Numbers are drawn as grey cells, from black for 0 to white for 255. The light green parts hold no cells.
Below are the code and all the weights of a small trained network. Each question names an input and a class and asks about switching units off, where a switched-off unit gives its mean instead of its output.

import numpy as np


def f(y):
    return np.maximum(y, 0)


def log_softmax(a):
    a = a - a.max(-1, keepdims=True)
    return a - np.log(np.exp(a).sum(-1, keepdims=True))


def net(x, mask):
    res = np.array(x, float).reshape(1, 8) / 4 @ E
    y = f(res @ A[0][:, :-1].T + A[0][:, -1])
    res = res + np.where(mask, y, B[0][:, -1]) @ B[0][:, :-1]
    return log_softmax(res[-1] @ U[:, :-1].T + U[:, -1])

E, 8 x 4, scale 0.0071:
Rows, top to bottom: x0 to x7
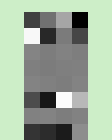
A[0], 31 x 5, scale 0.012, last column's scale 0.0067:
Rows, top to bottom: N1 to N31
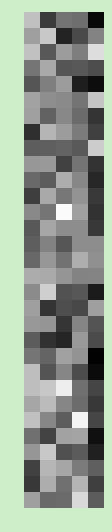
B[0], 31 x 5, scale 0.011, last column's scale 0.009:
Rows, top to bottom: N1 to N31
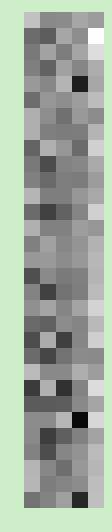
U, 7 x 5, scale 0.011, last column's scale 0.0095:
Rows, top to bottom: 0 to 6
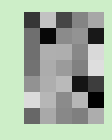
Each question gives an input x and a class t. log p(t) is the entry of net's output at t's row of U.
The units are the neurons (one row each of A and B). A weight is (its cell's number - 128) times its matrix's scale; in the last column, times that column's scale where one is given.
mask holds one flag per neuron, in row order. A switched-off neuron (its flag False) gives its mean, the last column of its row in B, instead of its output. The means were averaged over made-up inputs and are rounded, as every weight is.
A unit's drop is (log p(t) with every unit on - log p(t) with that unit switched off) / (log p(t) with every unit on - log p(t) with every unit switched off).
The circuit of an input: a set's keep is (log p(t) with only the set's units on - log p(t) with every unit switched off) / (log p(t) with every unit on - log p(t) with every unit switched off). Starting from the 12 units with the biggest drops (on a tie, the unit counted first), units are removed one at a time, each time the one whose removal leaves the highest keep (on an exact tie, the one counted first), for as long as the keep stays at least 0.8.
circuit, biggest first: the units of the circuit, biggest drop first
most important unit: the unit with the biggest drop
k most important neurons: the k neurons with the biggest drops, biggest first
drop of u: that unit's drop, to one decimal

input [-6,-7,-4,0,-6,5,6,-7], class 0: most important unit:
N24
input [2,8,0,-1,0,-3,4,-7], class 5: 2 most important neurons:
N23, N1
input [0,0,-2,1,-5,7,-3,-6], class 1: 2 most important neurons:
N13, N21
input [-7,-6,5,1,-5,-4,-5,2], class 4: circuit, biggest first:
N26, N31
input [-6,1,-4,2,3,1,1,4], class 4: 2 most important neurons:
N26, N31
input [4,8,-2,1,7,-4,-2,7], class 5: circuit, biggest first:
N1, N19
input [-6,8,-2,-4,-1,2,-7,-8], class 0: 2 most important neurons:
N24, N17
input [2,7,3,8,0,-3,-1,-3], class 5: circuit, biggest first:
N23, N1
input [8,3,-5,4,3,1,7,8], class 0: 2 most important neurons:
N21, N26
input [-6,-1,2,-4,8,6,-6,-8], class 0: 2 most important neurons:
N24, N13
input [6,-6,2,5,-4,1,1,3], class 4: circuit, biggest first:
N5, N24
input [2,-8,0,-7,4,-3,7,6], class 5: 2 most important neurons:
N30, N12
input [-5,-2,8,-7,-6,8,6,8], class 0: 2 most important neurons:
N21, N2
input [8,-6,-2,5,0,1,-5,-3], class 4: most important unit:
N5
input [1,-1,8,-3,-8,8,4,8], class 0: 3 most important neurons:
N21, N9, N2
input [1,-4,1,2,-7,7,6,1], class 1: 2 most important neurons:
N13, N27
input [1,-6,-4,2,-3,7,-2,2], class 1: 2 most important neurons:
N13, N27
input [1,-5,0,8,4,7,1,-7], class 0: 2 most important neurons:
N24, N2
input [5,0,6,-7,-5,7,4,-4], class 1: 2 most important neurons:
N13, N21
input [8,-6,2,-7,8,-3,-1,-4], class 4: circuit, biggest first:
N5
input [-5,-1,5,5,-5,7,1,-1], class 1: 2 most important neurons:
N13, N27
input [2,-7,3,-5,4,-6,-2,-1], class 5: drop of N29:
0.2
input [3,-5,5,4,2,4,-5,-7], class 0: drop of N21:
-0.1
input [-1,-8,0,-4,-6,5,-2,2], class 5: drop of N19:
0.0
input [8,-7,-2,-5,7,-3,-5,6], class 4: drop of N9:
0.1
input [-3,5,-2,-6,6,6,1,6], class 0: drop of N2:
0.1
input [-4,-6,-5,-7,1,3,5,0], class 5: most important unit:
N30
